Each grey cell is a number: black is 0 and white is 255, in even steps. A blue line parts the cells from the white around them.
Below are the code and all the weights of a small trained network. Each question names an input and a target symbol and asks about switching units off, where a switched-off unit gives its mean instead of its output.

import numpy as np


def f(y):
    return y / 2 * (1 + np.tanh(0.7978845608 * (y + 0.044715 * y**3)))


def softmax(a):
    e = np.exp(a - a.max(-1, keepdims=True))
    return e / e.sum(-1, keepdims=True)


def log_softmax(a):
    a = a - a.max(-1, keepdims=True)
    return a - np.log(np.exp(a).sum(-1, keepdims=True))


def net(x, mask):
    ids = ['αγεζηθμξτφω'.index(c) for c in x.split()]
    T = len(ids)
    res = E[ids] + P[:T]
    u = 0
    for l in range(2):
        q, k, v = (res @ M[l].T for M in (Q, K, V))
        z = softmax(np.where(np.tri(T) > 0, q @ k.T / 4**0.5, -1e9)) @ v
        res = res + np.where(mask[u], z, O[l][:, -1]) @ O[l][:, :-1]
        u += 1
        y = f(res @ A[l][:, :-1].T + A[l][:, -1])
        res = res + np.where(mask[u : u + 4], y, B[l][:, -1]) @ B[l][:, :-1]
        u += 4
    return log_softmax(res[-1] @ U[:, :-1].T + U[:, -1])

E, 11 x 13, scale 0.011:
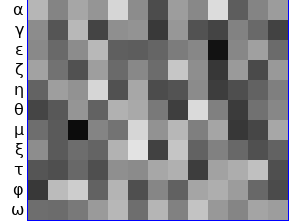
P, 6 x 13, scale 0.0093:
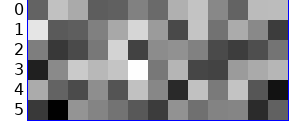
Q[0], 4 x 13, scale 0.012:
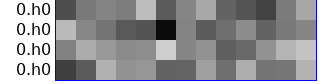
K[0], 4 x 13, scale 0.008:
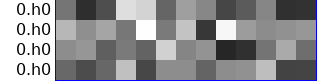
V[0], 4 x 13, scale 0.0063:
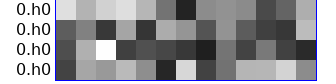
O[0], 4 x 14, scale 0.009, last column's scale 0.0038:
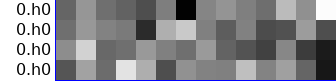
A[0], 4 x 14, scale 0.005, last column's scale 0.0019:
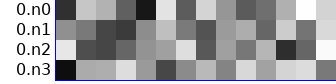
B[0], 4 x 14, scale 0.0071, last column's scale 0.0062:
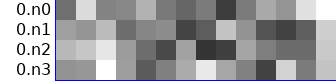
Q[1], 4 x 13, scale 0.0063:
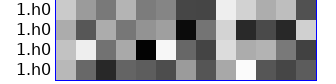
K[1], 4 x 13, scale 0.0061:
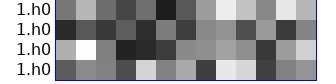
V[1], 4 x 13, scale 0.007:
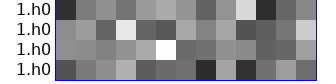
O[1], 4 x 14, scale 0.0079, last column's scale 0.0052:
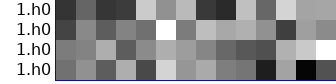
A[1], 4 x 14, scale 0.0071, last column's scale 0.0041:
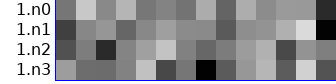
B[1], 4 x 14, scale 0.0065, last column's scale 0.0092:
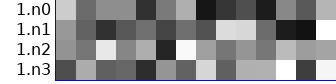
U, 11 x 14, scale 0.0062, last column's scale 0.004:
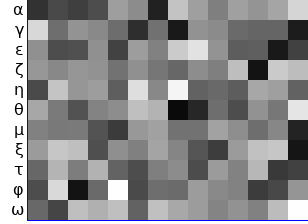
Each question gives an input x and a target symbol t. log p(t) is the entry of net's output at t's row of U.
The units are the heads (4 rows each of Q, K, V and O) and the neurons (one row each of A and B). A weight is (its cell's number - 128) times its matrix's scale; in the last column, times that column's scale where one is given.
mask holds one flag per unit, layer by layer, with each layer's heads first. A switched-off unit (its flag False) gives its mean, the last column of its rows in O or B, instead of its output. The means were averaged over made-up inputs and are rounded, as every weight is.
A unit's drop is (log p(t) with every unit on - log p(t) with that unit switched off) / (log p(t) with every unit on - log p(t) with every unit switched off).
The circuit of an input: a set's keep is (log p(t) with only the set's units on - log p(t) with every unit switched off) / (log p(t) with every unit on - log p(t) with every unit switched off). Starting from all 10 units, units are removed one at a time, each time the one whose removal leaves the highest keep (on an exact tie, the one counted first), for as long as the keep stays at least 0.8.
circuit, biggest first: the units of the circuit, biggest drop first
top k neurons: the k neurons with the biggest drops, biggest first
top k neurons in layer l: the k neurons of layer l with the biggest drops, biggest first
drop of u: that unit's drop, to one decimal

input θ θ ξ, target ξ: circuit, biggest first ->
0.h0, 1.h0, 1.n1
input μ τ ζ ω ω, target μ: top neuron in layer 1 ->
1.n3
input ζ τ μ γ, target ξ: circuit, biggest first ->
1.h0, 0.h0
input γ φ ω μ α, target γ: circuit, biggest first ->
1.h0, 0.h0
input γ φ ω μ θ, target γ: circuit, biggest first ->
1.h0, 0.h0
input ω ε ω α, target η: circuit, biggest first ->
1.h0, 1.n1
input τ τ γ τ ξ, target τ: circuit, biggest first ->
1.n3, 0.h0, 0.n2, 1.h0
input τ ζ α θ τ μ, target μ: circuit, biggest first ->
0.h0, 1.n3, 1.h0, 1.n1
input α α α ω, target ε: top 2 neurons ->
1.n1, 0.n3
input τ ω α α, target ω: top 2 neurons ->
0.n3, 0.n0
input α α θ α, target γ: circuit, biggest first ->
1.n1, 1.n0, 0.h0, 0.n0
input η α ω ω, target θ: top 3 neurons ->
1.n0, 1.n1, 0.n0
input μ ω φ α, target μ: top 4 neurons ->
1.n1, 1.n3, 1.n0, 0.n0
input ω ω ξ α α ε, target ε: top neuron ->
0.n2
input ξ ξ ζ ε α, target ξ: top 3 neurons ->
1.n1, 1.n3, 0.n2
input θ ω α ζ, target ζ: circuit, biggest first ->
1.h0, 1.n1, 0.n0, 0.h0
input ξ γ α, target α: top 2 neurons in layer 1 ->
1.n3, 1.n0
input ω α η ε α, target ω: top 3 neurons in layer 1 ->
1.n2, 1.n1, 1.n3
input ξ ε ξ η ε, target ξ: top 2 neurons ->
1.n1, 0.n2
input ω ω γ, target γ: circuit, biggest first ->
1.h0
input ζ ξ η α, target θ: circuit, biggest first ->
1.n0, 0.n0, 0.h0, 1.n1
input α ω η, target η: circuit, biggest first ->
1.h0, 1.n1
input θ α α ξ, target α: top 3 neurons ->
1.n1, 1.n3, 0.n0
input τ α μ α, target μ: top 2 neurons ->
1.n1, 1.n3
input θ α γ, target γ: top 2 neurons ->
1.n3, 0.n0
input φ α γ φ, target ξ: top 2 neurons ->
1.n1, 0.n0
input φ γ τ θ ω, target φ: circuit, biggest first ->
0.h0
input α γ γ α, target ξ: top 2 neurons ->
1.n1, 0.n0
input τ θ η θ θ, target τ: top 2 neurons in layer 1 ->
1.n3, 1.n1
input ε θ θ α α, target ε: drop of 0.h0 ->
0.1
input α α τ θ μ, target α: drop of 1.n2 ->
-0.1
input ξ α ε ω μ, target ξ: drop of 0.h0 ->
0.3
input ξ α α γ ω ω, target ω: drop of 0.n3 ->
0.2
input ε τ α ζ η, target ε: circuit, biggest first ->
1.h0
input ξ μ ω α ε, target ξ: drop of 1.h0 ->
0.6
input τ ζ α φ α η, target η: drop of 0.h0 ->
0.3
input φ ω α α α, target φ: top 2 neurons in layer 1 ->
1.n3, 1.n0
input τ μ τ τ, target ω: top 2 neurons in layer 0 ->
0.n3, 0.n0
